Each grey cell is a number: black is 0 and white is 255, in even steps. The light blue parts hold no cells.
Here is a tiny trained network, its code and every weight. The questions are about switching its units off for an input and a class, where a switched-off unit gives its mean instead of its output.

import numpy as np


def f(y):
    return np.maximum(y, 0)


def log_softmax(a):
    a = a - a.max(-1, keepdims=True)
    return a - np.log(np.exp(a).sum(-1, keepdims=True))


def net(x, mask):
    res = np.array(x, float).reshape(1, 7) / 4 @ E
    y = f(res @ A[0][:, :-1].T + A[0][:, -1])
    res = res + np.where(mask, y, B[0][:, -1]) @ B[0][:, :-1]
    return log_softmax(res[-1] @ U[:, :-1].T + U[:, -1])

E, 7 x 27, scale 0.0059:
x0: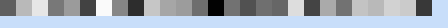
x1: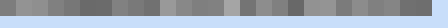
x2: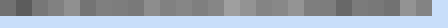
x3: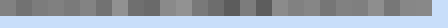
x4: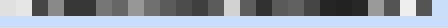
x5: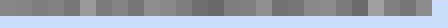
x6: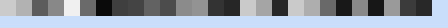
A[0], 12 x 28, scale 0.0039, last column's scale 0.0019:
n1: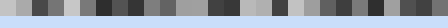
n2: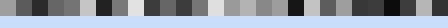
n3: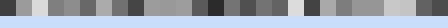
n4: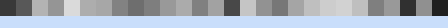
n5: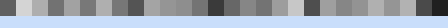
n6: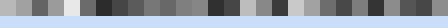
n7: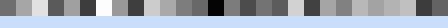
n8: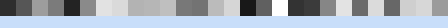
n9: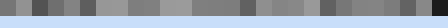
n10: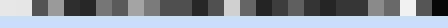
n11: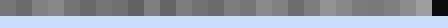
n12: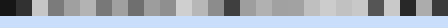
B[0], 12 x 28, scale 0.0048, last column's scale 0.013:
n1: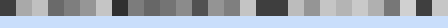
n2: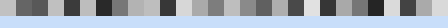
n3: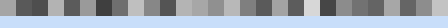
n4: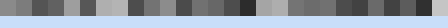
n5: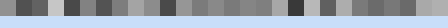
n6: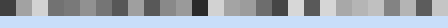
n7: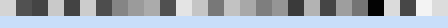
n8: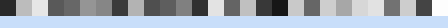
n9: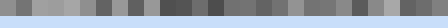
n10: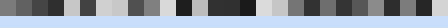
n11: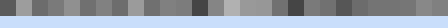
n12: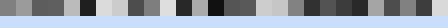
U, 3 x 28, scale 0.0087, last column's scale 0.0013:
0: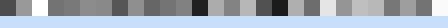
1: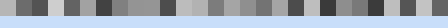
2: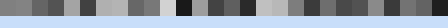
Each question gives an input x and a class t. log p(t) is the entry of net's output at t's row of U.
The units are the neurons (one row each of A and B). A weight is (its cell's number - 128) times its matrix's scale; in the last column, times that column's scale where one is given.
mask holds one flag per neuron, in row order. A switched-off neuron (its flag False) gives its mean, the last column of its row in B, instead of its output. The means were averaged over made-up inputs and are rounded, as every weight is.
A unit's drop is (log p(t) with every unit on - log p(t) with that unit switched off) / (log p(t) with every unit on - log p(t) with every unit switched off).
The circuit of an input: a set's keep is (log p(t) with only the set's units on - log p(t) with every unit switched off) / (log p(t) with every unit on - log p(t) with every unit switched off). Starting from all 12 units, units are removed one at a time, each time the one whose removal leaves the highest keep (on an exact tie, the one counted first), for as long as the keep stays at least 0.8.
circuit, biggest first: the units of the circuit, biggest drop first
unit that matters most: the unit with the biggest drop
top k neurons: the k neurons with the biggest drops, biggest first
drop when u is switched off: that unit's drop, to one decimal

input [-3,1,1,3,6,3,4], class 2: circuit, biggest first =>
n10
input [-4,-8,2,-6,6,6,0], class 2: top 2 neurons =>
n10; n7
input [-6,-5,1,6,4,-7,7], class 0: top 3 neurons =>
n6; n1; n7
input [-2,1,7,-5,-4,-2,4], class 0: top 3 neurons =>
n10; n1; n6
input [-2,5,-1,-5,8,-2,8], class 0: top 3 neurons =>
n6; n1; n12
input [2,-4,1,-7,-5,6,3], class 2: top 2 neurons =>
n8; n12
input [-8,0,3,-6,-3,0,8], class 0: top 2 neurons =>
n1; n6
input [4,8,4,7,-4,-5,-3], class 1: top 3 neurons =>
n10; n7; n3
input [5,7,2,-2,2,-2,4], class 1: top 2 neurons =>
n8; n7
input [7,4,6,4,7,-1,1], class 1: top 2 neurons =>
n7; n3
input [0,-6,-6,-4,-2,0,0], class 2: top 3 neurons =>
n8; n7; n2
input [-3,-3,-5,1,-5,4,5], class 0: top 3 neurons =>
n1; n10; n6
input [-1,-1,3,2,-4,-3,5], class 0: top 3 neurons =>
n1; n6; n10
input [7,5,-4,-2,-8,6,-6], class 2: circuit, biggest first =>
n12
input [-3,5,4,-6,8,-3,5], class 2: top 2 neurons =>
n10; n8
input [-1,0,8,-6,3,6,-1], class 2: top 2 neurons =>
n7; n8
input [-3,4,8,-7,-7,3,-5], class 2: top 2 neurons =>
n12; n4
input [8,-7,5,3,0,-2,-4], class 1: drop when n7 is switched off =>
0.4
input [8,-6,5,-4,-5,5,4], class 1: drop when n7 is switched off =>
0.4
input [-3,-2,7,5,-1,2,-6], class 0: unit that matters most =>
n8
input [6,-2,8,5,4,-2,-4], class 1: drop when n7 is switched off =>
0.8
